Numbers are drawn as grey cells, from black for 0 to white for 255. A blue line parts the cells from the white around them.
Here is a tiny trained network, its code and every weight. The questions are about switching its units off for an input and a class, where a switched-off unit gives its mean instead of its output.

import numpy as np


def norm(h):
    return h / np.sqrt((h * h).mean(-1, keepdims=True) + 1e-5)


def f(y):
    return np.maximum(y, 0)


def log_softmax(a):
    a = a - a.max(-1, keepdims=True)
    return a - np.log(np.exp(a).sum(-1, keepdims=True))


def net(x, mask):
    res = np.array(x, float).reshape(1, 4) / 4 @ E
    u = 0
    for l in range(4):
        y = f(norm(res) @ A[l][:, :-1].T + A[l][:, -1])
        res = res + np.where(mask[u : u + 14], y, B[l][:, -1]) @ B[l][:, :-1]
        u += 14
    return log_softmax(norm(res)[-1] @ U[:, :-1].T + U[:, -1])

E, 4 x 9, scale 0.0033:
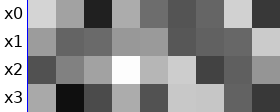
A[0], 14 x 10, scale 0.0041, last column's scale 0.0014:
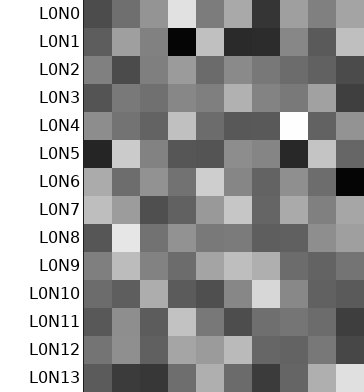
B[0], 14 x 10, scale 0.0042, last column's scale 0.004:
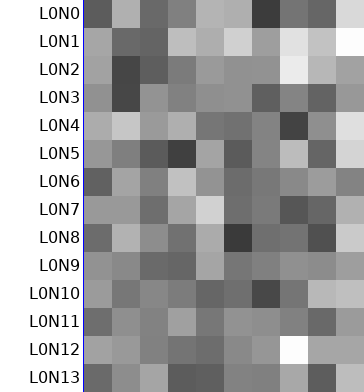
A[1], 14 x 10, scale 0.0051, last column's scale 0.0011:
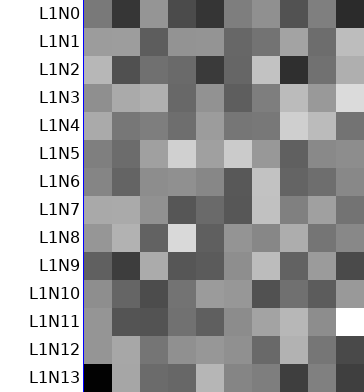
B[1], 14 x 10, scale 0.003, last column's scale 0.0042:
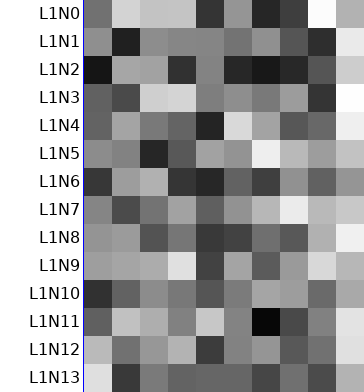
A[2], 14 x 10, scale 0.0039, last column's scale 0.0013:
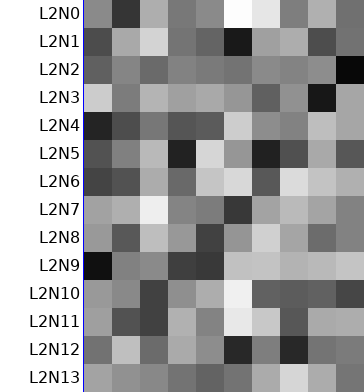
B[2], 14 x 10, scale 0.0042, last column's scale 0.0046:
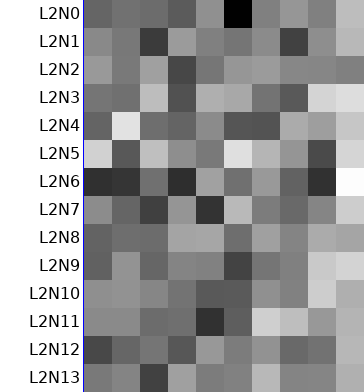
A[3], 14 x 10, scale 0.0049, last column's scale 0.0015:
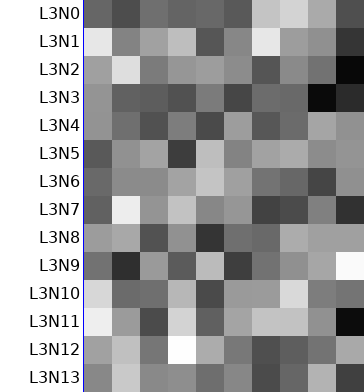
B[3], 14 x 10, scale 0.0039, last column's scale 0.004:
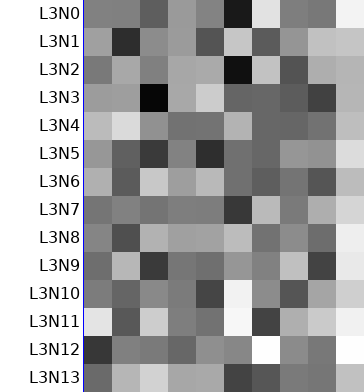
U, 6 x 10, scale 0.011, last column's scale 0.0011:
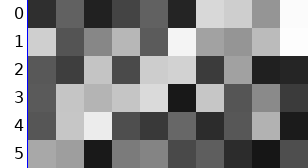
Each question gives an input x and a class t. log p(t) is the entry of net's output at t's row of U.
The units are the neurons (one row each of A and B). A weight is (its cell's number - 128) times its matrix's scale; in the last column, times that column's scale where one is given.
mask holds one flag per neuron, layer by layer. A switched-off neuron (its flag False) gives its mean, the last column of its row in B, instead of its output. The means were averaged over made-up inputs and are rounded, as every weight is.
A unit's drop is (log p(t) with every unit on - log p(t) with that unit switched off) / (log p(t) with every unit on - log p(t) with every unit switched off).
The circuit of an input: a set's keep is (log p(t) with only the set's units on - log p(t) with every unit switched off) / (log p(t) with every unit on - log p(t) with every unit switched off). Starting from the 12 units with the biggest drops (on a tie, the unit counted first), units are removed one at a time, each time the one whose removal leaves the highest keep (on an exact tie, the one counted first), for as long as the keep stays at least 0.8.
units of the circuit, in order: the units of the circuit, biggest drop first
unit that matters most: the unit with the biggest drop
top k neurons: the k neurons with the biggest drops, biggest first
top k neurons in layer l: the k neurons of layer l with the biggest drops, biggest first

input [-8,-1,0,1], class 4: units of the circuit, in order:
L0N1; L2N4
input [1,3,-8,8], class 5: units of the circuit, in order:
L1N2; L3N3
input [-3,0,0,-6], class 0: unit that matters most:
L0N1
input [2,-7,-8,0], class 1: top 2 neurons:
L1N7; L2N6
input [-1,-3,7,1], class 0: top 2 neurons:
L1N5; L1N11
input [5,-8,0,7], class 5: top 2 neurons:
L0N1; L1N2
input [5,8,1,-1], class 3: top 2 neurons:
L0N1; L2N6
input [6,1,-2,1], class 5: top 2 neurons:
L0N1; L2N12
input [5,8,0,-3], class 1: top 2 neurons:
L1N2; L1N11
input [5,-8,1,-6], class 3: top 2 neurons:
L0N8; L2N5
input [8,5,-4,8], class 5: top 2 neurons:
L1N2; L0N1
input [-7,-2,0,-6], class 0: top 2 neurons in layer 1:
L1N11; L1N2
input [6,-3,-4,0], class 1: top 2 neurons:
L2N6; L1N7
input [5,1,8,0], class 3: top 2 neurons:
L0N0; L0N1
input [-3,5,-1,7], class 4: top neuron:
L0N1
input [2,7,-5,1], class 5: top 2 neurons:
L1N2; L1N11
